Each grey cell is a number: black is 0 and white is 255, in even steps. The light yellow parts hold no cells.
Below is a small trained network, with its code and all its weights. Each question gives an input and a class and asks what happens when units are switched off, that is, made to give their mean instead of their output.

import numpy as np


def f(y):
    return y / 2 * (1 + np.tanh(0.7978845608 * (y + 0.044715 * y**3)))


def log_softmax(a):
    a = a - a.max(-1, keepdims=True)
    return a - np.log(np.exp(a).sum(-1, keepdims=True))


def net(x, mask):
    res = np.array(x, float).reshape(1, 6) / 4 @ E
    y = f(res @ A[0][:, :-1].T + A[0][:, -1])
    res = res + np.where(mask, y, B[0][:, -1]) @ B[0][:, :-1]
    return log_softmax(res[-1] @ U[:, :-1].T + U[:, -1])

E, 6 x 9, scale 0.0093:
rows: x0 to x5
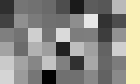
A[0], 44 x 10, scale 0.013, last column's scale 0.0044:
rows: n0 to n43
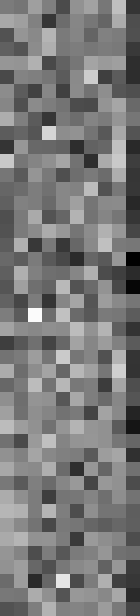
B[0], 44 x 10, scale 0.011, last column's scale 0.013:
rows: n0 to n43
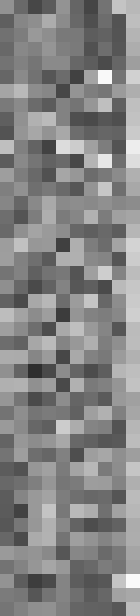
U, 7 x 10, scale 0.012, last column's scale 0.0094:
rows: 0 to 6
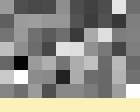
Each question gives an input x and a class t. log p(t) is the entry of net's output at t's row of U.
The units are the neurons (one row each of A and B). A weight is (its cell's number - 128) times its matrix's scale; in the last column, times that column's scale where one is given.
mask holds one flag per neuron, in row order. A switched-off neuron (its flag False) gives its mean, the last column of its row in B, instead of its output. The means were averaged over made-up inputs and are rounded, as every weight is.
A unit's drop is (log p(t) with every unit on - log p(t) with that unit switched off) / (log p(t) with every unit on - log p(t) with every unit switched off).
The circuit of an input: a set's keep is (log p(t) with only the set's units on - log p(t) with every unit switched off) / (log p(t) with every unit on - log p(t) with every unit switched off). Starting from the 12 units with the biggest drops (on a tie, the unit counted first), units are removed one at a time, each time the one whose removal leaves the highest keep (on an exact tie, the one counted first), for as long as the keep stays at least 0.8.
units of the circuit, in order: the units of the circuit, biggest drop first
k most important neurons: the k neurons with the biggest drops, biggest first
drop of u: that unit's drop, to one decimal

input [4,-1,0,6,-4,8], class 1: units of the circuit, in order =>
(n1)
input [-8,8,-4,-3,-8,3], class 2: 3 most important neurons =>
(n5; n19; n10)
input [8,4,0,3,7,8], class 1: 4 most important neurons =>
(n8; n1; n35; n37)
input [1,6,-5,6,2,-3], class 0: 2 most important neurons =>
(n0; n26)
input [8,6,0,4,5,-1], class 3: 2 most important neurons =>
(n10; n18)
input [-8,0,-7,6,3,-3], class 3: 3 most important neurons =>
(n23; n30; n41)
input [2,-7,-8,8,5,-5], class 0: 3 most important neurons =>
(n26; n0; n42)
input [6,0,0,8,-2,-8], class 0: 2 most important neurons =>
(n0; n26)
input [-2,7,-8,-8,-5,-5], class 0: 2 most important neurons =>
(n41; n20)
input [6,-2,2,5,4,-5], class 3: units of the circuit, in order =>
(n10; n18)
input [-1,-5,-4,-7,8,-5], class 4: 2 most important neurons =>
(n36; n38)
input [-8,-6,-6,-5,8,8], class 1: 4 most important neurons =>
(n8; n10; n37; n35)
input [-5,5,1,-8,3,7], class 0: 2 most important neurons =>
(n41; n20)
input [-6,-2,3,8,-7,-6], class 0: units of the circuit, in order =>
(n26)
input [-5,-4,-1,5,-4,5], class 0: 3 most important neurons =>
(n26; n10; n28)
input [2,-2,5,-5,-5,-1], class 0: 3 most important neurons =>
(n41; n20; n17)
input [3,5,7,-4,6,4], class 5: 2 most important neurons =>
(n27; n25)
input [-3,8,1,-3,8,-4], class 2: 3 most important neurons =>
(n5; n19; n13)
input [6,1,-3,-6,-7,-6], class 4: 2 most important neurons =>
(n24; n21)
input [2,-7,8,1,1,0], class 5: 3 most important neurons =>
(n22; n27; n25)
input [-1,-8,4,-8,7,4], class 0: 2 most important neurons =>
(n41; n20)
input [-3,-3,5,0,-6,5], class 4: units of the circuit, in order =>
(n21)
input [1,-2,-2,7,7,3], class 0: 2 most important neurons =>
(n26; n0)
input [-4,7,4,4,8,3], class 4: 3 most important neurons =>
(n36; n33; n38)
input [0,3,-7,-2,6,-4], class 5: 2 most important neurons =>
(n17; n6)
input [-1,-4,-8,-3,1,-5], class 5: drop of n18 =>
0.0
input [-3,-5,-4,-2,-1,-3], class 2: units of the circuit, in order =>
(n11)
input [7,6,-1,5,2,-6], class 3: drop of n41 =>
0.1
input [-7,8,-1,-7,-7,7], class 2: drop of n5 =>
0.5
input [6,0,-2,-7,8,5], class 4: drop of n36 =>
0.7
